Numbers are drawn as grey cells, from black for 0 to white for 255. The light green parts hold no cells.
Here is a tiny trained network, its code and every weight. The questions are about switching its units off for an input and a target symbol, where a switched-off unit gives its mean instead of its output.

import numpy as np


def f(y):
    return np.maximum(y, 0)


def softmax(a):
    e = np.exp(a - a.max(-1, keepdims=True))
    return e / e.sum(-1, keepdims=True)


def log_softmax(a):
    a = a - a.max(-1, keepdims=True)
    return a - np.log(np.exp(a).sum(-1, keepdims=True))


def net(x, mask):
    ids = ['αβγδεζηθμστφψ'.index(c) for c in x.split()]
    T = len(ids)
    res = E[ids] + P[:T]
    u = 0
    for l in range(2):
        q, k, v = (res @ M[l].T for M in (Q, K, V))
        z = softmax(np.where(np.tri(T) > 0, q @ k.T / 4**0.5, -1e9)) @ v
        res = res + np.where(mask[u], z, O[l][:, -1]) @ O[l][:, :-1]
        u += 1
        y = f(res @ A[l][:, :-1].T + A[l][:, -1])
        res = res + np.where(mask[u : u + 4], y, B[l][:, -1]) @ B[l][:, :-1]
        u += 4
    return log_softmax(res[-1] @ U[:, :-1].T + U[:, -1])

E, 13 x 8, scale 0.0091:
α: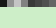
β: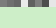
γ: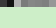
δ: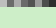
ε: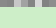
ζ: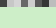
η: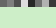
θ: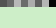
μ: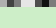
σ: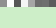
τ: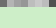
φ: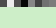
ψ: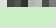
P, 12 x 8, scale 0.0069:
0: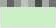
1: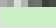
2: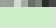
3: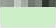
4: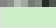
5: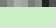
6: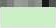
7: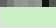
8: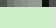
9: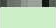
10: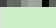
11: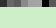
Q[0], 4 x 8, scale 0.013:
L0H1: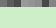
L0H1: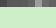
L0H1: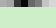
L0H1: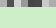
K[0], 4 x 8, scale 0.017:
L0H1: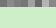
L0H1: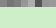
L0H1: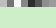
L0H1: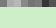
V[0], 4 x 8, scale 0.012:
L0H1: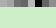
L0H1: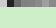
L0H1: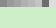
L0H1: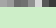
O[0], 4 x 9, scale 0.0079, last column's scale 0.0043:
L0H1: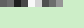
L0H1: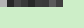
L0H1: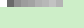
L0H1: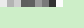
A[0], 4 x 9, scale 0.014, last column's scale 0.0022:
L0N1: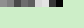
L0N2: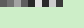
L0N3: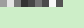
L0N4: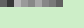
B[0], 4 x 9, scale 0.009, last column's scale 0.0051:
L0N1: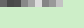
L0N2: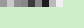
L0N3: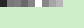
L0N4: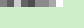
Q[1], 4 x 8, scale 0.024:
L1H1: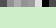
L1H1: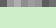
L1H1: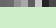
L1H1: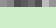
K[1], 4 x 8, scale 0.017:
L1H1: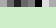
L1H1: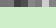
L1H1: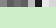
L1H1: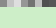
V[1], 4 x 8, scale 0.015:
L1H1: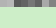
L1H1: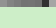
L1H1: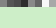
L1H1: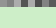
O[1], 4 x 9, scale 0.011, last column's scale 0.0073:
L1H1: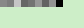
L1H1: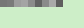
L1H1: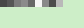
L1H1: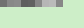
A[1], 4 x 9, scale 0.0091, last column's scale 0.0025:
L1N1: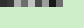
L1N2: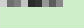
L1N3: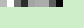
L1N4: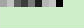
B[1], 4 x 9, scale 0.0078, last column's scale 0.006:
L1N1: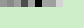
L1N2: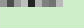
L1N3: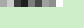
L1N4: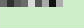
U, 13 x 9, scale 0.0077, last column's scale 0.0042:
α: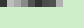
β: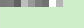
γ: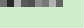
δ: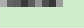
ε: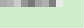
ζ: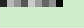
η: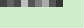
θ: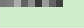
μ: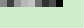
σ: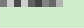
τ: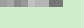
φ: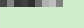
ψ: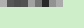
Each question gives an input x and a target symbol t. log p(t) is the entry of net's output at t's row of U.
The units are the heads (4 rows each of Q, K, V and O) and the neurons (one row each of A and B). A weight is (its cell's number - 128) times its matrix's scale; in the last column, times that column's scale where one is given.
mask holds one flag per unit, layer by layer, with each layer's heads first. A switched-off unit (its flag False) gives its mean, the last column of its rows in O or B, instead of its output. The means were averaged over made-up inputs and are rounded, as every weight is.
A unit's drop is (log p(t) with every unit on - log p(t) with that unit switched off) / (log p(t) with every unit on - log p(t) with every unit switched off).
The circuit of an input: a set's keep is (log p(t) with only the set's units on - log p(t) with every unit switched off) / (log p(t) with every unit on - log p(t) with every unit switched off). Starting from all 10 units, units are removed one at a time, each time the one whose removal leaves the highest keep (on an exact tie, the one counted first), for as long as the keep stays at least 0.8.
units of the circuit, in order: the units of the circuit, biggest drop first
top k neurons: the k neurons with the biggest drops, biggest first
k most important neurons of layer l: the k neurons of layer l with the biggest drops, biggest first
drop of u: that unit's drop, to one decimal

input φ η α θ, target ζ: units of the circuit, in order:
L0H1
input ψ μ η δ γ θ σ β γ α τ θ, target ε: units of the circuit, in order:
L0H1, L1H1
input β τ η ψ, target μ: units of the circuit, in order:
L1H1, L0H1
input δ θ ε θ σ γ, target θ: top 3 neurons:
L1N4, L0N1, L0N3
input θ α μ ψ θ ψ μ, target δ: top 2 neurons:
L0N2, L1N1
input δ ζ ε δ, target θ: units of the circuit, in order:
L1H1, L1N4
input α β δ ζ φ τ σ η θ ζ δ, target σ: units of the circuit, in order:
L1H1, L0H1
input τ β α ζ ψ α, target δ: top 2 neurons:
L0N2, L0N1
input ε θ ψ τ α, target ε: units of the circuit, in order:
L0H1, L1N2
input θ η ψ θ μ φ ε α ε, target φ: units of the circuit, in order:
L1H1, L0N2, L1N3
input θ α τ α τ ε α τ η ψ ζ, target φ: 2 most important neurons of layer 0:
L0N3, L0N2
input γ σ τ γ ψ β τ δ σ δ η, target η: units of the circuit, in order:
L1H1, L0H1, L0N2
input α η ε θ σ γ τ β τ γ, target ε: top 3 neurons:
L0N2, L0N4, L1N2
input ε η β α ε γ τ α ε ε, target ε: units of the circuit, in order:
L0H1
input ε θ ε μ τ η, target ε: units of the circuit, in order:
L0H1, L1N2
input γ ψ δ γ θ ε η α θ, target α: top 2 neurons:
L1N1, L0N1
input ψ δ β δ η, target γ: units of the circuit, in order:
L1H1, L0H1
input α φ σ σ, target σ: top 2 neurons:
L1N3, L0N4
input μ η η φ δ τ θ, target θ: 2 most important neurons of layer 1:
L1N1, L1N2
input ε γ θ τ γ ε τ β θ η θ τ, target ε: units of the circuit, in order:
L0H1
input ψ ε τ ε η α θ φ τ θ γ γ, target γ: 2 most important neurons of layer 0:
L0N4, L0N2
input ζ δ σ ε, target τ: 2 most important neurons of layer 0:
L0N2, L0N1
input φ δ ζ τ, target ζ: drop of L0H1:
0.8
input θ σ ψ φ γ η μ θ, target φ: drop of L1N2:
0.0
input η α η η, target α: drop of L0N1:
0.1
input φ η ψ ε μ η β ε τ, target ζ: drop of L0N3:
-0.1
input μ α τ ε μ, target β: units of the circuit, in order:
L1H1
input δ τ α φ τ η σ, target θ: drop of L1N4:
0.7
